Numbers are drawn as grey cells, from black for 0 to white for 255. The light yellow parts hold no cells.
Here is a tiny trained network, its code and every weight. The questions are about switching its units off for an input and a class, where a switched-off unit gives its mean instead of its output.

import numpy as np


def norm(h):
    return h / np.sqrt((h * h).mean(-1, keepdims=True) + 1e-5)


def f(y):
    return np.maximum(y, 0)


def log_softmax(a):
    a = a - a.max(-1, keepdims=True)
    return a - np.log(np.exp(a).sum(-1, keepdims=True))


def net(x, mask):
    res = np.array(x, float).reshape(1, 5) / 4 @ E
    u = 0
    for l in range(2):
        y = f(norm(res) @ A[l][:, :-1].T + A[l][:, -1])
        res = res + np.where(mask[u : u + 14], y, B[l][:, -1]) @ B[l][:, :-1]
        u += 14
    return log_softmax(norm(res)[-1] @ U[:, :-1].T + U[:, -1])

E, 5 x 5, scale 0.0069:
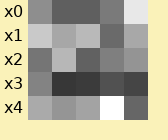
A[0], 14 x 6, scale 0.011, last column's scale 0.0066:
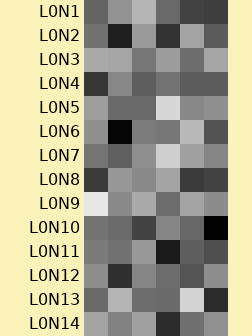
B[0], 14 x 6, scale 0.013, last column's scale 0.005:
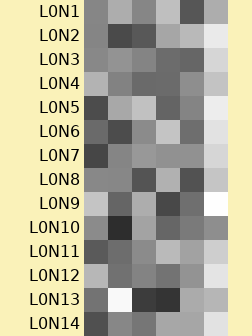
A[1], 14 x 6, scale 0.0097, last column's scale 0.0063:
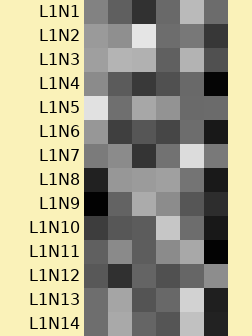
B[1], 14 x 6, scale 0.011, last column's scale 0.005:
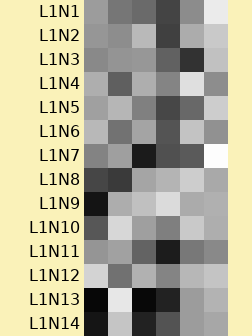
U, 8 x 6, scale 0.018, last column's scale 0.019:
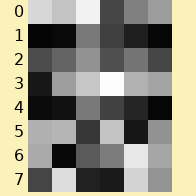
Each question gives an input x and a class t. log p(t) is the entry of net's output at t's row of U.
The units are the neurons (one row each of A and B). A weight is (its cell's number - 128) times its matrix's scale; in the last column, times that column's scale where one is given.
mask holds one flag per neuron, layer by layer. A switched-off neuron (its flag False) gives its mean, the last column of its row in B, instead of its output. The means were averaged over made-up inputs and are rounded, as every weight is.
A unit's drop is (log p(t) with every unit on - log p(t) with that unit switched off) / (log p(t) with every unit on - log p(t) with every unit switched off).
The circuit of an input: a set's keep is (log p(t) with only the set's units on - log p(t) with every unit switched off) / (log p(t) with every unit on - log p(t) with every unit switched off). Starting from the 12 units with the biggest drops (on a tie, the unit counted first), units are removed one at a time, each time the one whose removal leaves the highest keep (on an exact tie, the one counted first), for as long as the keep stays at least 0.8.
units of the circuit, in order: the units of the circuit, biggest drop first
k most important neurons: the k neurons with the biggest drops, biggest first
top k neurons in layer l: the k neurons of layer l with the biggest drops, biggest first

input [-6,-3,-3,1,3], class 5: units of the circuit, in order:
(L0N8)
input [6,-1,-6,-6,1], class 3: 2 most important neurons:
(L0N7, L0N6)
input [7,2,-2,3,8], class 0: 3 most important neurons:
(L0N9, L0N14, L1N2)
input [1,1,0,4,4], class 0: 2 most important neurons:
(L0N12, L0N14)
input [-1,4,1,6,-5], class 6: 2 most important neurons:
(L0N13, L0N2)
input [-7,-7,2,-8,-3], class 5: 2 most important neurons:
(L0N4, L0N8)
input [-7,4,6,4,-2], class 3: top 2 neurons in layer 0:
(L0N11, L0N14)
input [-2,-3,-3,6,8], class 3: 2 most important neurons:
(L0N5, L0N9)
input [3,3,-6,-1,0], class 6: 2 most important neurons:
(L0N2, L0N6)
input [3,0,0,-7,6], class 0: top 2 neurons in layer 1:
(L1N2, L1N3)
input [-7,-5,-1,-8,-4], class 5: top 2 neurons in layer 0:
(L0N8, L0N4)
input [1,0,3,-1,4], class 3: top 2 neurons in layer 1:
(L1N9, L1N8)
